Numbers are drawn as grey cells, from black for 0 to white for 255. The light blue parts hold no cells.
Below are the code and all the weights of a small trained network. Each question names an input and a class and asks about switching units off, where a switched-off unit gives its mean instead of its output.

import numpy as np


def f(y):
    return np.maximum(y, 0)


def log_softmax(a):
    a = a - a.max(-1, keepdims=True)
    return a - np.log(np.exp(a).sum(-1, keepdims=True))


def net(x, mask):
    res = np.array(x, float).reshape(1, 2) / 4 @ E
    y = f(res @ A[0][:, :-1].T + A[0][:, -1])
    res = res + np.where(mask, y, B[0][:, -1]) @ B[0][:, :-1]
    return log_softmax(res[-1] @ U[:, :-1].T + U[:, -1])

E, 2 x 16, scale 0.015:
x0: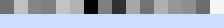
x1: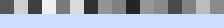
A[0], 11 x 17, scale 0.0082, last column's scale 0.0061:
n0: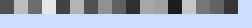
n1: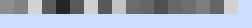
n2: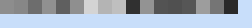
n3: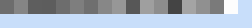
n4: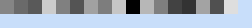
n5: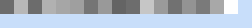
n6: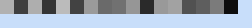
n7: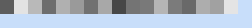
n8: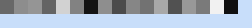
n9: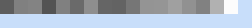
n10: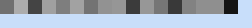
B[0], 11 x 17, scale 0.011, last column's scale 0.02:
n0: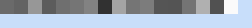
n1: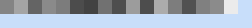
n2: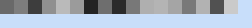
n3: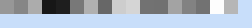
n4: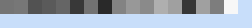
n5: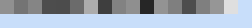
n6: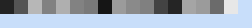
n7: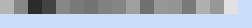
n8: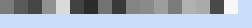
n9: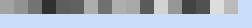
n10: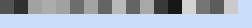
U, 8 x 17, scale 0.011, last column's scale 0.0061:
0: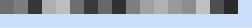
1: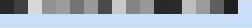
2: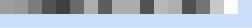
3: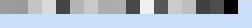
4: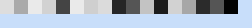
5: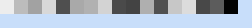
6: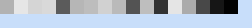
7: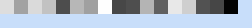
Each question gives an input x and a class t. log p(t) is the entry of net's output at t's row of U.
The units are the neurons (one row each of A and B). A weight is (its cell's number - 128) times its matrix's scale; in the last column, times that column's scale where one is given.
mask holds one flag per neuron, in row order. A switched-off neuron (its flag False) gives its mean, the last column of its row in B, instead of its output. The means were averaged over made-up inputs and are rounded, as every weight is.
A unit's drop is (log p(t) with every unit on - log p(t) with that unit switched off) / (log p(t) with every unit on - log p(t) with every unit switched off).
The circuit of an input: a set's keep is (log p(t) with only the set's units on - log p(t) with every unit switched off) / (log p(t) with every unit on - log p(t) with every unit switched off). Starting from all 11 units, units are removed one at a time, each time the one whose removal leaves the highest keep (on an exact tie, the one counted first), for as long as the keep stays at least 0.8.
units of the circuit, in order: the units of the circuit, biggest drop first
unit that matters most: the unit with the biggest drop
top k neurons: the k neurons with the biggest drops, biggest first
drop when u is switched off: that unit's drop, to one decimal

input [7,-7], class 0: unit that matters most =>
n8
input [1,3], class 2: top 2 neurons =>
(n6 n5)
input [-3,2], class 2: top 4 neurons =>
(n8 n3 n6 n4)
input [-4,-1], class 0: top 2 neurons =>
(n5 n9)
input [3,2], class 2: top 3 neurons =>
(n2 n5 n6)
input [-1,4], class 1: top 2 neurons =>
(n10 n9)
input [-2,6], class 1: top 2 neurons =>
(n10 n0)
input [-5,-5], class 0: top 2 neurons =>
(n1 n10)
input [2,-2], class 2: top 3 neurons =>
(n2 n10 n8)
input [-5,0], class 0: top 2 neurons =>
(n2 n5)
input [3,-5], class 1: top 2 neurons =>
(n6 n4)
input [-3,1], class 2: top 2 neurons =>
(n8 n6)
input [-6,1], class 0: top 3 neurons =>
(n2 n5 n9)
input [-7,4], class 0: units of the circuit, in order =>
(n2)
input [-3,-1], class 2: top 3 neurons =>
(n8 n10 n6)
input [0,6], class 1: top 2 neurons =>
(n10 n0)
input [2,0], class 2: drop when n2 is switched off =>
0.2
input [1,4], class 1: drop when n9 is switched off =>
0.4
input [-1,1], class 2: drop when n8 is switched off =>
0.5
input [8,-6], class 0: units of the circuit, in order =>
(n8)
